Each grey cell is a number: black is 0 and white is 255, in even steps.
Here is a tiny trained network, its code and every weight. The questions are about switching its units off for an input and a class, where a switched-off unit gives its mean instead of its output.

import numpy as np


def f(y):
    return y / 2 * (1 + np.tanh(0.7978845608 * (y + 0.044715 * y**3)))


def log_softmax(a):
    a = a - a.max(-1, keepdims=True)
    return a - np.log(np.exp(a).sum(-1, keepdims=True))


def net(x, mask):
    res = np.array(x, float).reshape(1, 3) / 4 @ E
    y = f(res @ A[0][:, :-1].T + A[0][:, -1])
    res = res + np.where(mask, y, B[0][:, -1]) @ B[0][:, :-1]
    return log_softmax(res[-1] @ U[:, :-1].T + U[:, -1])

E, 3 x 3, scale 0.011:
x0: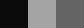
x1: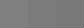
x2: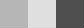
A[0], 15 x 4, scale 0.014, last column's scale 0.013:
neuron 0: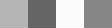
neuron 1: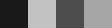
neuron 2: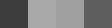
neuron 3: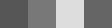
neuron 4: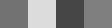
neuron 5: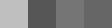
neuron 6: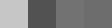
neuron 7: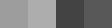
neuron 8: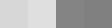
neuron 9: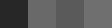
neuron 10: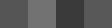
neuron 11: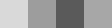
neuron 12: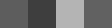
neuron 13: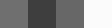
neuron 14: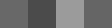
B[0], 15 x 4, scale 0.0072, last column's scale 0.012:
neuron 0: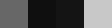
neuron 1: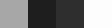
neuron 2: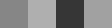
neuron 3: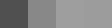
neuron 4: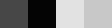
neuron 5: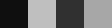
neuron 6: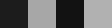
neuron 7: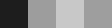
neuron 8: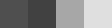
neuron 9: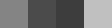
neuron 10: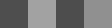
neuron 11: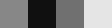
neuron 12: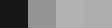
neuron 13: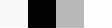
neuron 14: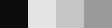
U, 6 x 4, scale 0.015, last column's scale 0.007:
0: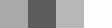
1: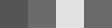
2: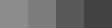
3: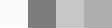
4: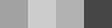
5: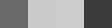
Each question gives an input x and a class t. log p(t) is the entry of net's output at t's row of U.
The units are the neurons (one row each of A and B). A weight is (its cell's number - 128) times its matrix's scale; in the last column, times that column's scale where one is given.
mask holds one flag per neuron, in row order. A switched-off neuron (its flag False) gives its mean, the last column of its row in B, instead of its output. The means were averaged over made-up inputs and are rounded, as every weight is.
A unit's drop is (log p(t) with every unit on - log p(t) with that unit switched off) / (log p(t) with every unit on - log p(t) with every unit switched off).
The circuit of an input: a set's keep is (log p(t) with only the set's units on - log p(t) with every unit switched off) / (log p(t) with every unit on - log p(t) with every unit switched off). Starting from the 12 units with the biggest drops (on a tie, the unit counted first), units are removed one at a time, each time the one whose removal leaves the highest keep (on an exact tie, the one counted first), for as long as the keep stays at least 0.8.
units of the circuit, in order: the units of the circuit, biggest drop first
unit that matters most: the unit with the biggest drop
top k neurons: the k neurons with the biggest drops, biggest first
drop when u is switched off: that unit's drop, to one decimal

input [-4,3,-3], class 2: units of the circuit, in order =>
[neuron 0; neuron 4]
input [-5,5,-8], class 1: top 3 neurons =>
[neuron 12; neuron 14; neuron 1]
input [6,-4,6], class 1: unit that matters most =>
neuron 4
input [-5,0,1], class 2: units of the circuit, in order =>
[neuron 6; neuron 4]
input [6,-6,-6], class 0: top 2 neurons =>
[neuron 13; neuron 1]
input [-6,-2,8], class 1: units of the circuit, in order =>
[neuron 8; neuron 7]
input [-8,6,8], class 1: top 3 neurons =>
[neuron 8; neuron 7; neuron 1]
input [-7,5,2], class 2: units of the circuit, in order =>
[neuron 6; neuron 5]
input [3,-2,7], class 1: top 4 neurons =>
[neuron 4; neuron 7; neuron 13; neuron 8]
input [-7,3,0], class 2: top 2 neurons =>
[neuron 6; neuron 5]
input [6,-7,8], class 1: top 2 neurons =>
[neuron 4; neuron 7]
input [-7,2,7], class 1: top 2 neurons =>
[neuron 8; neuron 7]
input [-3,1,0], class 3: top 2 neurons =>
[neuron 4; neuron 12]
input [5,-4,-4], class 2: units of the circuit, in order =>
[neuron 4]
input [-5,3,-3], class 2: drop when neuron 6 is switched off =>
0.4
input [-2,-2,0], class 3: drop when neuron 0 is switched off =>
0.0
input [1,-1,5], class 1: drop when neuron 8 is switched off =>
0.2
